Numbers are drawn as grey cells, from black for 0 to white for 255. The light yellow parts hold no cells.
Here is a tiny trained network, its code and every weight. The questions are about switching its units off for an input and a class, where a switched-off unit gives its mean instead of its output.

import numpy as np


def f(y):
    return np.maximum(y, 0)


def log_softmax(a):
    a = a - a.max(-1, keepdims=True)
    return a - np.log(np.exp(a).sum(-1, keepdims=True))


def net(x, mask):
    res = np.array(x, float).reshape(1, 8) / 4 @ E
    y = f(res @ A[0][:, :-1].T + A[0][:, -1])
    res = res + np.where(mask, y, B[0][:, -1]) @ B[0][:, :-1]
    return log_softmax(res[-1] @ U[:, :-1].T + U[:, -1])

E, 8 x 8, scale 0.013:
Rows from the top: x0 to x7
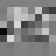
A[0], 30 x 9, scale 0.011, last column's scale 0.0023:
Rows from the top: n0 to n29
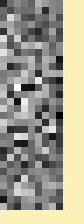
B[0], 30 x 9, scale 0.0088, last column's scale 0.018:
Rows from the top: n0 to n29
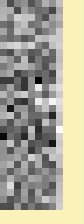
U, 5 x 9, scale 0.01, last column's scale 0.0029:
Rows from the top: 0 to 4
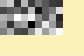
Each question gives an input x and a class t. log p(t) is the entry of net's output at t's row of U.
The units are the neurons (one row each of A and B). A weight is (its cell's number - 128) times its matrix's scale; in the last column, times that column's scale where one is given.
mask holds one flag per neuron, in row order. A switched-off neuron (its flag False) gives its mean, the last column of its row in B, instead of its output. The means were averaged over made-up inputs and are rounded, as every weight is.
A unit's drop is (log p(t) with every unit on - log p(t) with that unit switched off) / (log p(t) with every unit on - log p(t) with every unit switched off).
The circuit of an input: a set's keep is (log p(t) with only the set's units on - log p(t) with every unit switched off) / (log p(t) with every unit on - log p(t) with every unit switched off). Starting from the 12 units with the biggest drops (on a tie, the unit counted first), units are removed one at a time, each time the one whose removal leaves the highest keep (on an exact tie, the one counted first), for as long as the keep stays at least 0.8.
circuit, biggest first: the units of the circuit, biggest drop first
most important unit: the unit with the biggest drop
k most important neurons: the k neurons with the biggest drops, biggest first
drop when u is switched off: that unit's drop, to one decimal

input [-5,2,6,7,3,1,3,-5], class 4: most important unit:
n12
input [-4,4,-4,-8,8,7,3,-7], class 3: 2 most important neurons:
n28, n0
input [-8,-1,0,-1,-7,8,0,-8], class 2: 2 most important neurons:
n2, n22
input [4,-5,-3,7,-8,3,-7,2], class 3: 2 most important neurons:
n7, n17
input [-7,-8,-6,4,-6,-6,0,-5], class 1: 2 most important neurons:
n18, n29
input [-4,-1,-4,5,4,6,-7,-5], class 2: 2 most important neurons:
n2, n4
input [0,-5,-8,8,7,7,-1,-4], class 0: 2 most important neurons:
n20, n23
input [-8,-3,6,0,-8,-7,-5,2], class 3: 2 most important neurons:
n15, n7
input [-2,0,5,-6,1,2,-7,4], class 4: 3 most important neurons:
n14, n20, n22
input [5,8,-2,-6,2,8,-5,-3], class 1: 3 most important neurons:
n11, n19, n6
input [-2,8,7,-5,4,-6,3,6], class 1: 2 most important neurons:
n19, n11
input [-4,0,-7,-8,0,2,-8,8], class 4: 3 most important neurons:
n14, n22, n16
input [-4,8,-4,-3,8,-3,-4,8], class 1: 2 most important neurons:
n19, n11
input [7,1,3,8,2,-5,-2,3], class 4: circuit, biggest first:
n12
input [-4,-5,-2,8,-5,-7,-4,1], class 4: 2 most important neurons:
n12, n5
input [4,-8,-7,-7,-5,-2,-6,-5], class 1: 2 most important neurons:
n18, n29
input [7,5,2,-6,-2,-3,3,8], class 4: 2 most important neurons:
n14, n18
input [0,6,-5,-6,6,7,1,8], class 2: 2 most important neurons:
n22, n2
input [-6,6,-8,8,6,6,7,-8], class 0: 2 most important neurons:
n23, n20
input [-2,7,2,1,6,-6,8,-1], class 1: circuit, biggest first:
n19
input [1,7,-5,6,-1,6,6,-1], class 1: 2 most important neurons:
n11, n19
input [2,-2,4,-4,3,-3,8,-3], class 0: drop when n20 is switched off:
-0.1
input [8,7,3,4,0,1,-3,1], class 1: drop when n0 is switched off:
0.0
